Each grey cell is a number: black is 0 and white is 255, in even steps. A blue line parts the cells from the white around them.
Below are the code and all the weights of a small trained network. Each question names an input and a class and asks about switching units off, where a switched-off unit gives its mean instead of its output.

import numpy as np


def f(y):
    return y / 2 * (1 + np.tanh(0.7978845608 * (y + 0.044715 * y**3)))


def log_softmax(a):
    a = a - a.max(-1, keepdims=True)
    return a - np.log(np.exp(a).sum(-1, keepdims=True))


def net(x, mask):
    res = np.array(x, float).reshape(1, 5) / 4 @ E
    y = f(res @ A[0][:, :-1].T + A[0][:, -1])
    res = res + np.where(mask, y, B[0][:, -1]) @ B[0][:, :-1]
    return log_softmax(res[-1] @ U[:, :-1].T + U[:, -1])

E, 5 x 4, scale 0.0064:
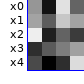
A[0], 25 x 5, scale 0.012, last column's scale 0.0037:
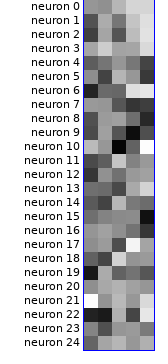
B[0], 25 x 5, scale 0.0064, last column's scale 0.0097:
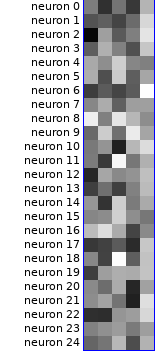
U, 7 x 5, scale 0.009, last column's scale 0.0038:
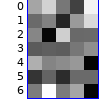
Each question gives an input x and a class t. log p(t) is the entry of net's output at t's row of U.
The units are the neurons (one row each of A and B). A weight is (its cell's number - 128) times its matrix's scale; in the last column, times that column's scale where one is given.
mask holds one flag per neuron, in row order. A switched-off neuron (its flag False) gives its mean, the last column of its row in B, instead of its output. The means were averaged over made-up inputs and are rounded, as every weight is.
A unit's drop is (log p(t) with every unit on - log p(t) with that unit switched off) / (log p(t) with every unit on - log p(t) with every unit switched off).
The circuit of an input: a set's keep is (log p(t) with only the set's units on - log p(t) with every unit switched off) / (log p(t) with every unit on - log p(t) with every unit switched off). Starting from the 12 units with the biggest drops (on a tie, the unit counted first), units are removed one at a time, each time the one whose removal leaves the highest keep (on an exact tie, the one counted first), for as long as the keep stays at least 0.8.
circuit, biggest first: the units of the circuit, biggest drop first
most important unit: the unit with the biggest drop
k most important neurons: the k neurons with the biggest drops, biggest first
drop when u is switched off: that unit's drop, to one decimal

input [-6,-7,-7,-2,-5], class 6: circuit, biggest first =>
[neuron 9; neuron 19]
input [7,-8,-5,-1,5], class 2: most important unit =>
neuron 10
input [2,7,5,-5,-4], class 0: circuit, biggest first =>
[neuron 21; neuron 22]
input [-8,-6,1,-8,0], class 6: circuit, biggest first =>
[neuron 6; neuron 9]
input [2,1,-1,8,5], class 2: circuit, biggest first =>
[neuron 18; neuron 11]
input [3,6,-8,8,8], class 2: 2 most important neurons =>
[neuron 18; neuron 11]
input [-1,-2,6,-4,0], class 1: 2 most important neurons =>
[neuron 10; neuron 18]
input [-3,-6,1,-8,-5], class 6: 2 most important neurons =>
[neuron 9; neuron 10]
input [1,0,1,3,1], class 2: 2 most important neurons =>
[neuron 10; neuron 2]
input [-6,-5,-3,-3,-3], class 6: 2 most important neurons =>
[neuron 9; neuron 6]
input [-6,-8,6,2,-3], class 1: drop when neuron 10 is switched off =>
0.3
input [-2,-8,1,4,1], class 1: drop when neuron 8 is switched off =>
-0.1
